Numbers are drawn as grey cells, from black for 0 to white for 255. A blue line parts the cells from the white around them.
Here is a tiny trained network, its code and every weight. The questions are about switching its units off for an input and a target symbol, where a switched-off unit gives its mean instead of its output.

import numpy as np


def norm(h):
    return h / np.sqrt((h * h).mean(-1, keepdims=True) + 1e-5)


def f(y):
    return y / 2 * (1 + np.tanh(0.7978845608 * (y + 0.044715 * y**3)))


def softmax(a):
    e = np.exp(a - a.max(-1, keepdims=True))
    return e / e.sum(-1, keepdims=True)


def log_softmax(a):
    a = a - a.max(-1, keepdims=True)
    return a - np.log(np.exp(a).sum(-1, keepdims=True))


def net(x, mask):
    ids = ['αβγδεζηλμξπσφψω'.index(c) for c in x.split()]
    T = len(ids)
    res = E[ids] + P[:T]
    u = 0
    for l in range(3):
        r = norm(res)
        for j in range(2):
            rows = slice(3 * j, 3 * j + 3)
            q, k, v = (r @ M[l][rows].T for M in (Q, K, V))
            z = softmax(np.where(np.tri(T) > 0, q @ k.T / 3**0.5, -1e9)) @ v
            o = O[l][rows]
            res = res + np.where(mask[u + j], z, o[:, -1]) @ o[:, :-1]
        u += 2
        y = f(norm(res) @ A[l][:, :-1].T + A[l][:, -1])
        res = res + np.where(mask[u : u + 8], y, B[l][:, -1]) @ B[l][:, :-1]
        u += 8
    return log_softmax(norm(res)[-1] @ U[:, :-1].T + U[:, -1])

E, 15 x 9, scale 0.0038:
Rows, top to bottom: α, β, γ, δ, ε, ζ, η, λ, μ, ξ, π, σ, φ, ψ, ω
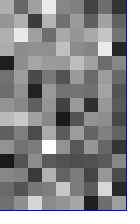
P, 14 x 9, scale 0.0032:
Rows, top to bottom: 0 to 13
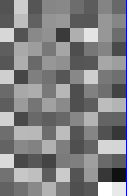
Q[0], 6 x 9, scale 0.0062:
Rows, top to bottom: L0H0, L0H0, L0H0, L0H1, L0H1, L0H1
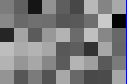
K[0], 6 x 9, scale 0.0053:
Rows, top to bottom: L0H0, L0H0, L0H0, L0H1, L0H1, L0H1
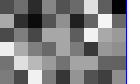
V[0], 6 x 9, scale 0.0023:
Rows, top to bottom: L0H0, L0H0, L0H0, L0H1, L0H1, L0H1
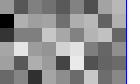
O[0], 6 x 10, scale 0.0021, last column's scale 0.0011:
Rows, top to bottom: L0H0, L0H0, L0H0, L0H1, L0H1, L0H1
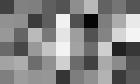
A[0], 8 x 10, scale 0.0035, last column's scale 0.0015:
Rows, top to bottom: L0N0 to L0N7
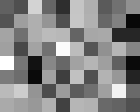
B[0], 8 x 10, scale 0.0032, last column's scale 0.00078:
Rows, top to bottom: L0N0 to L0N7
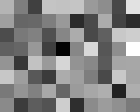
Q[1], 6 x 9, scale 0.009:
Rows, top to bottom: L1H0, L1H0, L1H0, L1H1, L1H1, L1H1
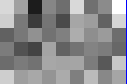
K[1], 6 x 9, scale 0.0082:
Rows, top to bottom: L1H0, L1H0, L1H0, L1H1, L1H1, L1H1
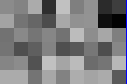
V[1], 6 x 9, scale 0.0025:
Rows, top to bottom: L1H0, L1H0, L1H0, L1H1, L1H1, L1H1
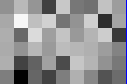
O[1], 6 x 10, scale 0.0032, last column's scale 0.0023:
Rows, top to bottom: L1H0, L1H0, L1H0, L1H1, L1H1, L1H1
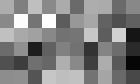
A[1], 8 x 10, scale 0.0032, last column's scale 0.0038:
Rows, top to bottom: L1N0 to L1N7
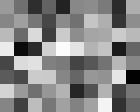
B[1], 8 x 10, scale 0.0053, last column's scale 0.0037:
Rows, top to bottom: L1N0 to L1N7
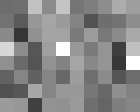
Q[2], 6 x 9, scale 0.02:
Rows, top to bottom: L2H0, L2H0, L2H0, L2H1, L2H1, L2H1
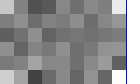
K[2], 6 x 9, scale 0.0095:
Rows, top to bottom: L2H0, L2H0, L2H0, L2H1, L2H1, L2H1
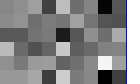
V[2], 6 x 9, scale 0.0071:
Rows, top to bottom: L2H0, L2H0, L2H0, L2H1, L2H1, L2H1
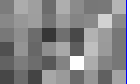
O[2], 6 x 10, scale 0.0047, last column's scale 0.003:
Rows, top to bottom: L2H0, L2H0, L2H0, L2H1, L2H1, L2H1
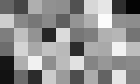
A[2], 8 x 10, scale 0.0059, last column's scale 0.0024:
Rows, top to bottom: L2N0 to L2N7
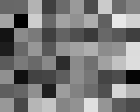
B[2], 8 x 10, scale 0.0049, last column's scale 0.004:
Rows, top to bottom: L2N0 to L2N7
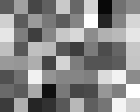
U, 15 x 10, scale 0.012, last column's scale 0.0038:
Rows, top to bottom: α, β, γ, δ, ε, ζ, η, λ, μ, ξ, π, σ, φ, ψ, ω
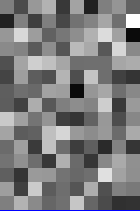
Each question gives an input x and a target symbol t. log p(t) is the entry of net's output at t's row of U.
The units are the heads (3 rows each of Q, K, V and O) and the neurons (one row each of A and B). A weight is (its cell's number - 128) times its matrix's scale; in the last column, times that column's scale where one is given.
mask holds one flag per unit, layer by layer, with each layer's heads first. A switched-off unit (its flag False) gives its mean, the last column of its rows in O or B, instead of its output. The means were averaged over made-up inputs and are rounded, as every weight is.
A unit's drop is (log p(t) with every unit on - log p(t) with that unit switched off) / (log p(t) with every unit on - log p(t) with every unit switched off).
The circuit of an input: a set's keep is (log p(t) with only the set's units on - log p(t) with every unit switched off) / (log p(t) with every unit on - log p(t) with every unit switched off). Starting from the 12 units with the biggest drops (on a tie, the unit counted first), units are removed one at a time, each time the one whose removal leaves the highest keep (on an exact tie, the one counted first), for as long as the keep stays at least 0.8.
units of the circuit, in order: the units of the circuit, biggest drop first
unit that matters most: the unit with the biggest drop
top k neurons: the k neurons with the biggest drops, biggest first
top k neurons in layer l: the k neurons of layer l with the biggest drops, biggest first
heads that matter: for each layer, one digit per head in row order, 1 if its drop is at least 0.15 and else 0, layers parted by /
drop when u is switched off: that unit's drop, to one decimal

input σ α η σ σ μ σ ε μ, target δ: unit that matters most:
L2N7
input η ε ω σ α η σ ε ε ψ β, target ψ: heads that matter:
00 / 10 / 00
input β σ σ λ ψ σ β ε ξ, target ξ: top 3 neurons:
[L1N3; L0N0; L0N3]
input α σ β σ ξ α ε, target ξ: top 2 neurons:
[L0N5; L2N2]
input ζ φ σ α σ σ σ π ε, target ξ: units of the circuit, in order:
[L1N3; L0N0]
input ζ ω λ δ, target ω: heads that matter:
00 / 00 / 01
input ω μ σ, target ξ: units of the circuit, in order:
[L0N0; L1N3]
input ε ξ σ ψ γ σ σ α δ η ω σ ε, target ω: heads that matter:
00 / 00 / 01
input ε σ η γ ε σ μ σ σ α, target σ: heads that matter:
00 / 00 / 10
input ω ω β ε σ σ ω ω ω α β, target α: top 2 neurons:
[L0N5; L2N5]
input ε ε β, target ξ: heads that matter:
00 / 01 / 00
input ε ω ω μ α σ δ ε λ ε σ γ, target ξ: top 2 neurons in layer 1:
[L1N3; L1N7]
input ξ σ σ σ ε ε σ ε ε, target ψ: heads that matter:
10 / 00 / 00
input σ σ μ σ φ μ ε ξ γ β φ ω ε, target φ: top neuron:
[L2N5]
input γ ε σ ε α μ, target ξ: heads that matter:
01 / 01 / 00
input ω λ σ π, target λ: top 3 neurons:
[L1N3; L0N5; L2N5]
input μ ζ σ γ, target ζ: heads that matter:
00 / 01 / 10
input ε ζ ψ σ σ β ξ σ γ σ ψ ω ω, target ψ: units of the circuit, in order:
[L1H0; L2N1]
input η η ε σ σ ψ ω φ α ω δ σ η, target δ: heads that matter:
00 / 10 / 10
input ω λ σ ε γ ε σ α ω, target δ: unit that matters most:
L0H1
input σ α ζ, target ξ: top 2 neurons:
[L1N3; L0N0]
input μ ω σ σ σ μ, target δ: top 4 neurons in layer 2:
[L2N7; L2N6; L2N3; L2N4]
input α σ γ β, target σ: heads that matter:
00 / 01 / 10
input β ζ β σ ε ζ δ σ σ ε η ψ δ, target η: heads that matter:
00 / 00 / 11
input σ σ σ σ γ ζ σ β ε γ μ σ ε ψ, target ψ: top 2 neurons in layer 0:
[L0N0; L0N3]
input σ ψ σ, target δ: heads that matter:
01 / 11 / 10
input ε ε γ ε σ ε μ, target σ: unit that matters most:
L2H0
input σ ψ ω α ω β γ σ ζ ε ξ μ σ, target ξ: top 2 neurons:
[L2N2; L0N5]
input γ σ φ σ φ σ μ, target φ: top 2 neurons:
[L2N5; L0N5]
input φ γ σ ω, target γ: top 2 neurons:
[L0N5; L1N3]
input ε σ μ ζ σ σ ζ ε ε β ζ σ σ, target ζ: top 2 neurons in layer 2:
[L2N0; L2N1]
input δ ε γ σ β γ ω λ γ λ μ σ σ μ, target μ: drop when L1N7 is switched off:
0.0
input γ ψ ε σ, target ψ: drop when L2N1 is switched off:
0.1
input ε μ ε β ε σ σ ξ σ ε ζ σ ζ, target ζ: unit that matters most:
L2H0
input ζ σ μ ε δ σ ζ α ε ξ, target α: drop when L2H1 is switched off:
0.2
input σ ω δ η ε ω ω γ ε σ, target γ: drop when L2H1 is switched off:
0.2
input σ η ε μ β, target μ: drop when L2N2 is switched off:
0.1
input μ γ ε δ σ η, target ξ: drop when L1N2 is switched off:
-0.1
